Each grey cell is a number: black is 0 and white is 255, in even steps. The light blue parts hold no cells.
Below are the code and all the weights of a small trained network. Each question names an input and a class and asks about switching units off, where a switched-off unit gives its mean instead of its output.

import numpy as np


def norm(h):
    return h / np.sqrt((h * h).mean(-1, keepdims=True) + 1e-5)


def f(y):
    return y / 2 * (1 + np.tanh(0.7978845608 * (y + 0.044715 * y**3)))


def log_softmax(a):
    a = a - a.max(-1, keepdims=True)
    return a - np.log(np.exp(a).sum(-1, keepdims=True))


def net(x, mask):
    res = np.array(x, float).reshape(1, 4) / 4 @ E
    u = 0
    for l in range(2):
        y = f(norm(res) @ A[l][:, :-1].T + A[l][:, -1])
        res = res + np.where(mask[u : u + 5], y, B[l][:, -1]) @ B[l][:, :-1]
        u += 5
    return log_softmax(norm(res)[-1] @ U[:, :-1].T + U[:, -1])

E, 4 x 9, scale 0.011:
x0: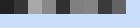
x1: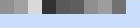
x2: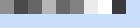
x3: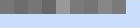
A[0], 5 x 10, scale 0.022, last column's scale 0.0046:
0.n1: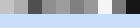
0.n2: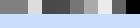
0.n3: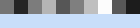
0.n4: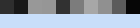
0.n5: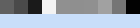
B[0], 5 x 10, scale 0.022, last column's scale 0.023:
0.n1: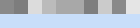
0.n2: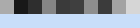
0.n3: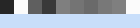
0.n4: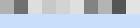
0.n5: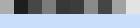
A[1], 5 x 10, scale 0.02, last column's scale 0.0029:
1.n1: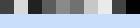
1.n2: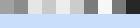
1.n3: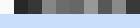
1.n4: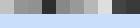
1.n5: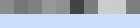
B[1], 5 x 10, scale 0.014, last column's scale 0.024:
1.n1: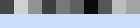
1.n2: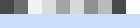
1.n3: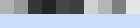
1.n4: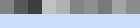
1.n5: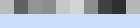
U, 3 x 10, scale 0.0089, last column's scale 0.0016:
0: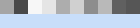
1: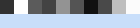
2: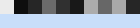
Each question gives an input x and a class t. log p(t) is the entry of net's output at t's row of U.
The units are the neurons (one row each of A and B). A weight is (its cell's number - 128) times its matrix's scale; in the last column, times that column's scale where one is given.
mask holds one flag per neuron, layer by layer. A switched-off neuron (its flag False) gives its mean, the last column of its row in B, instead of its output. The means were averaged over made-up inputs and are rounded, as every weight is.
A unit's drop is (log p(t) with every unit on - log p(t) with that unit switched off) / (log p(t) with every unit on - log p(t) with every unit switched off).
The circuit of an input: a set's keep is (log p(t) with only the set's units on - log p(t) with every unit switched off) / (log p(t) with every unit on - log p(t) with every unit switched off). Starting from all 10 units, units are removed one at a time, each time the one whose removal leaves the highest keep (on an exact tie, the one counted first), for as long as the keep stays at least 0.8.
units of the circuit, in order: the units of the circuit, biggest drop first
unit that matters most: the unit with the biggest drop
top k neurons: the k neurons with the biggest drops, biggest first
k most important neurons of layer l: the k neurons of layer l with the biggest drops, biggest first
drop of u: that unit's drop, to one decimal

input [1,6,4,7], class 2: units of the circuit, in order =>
0.n2
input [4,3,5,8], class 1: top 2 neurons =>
0.n3, 0.n1
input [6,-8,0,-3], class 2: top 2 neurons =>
0.n5, 0.n1
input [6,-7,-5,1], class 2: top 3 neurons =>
0.n1, 0.n3, 0.n4
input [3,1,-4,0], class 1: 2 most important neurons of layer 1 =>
1.n2, 1.n3
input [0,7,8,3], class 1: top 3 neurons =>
0.n3, 0.n5, 0.n2
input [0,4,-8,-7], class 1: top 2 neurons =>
0.n4, 0.n1
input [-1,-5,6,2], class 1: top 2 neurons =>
0.n3, 0.n2
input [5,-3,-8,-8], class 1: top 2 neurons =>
0.n4, 0.n1
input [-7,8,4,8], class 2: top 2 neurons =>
0.n2, 0.n4
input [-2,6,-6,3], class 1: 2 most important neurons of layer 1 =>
1.n2, 1.n3
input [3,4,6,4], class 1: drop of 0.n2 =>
0.1
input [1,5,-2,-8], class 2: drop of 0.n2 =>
0.0
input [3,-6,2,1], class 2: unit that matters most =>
0.n5
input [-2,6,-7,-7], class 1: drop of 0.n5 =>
0.7
